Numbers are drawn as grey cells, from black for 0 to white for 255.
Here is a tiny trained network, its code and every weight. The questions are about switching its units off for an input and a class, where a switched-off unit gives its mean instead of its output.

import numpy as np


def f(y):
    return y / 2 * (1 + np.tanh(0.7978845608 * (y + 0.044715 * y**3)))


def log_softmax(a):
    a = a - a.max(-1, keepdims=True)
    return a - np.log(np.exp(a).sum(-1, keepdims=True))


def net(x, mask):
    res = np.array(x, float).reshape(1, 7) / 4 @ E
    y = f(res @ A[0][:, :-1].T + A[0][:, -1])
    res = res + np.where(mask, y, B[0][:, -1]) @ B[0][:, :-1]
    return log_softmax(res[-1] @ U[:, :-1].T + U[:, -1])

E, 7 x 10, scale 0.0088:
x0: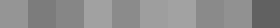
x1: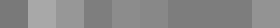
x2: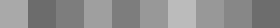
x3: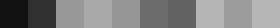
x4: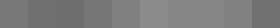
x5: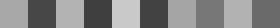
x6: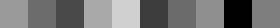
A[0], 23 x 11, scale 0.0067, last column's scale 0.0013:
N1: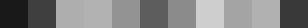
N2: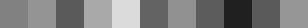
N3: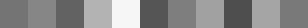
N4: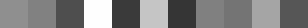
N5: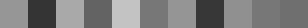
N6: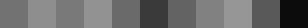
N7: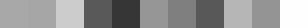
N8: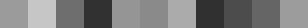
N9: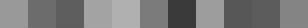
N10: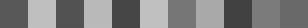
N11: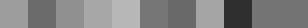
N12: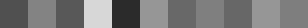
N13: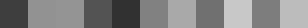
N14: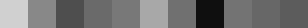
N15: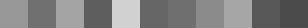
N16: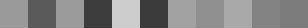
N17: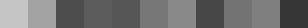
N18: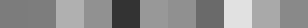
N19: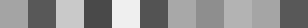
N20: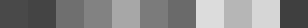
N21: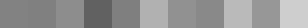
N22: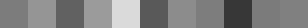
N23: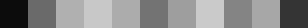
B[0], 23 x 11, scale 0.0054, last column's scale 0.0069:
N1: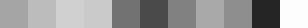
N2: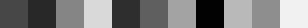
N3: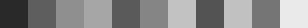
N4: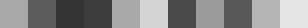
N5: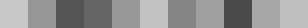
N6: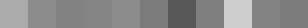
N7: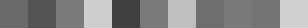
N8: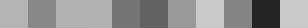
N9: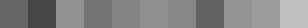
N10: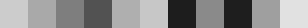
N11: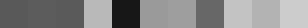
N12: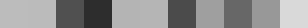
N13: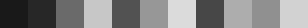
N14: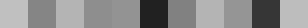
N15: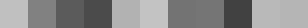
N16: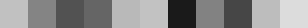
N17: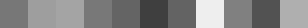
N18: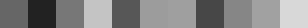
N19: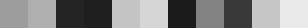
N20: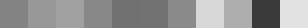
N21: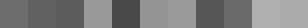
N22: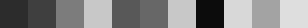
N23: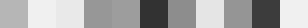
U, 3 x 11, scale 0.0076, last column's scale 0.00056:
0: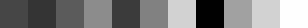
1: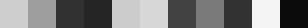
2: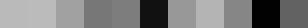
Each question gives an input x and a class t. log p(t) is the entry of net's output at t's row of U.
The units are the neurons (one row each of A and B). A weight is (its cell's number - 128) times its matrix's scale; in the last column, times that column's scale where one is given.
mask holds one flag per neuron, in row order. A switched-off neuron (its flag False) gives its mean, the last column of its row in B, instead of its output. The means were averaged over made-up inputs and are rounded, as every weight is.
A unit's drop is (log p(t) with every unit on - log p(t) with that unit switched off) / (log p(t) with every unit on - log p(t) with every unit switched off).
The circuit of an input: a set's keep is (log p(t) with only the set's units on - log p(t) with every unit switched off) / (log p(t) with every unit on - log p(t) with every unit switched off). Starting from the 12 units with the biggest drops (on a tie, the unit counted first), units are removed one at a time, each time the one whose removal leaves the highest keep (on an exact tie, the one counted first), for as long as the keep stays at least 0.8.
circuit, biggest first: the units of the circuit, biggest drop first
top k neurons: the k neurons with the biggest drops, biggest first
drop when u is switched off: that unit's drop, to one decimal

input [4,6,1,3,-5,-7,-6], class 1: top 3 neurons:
(N10, N12, N4)
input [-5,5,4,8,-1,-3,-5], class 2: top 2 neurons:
(N23, N1)
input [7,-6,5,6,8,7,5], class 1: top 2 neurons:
(N19, N16)
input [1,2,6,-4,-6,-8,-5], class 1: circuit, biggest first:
(N10)
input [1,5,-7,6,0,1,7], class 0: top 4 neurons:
(N22, N3, N2, N11)
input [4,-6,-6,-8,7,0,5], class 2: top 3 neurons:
(N14, N8, N17)
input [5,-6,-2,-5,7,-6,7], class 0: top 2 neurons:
(N2, N22)
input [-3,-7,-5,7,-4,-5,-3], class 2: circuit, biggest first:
(N1, N23)
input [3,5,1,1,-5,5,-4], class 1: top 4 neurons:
(N19, N2, N22, N3)
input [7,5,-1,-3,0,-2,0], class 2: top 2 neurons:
(N19, N16)
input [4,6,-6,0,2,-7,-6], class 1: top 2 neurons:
(N10, N12)
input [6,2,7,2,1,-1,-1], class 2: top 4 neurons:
(N2, N22, N19, N16)
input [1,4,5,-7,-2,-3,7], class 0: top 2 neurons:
(N2, N22)
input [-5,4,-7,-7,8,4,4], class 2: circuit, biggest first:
(N8)
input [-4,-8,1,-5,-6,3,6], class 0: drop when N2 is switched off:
0.2
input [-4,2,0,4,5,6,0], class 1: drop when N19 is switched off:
0.1
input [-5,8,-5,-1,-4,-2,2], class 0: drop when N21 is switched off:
-0.1
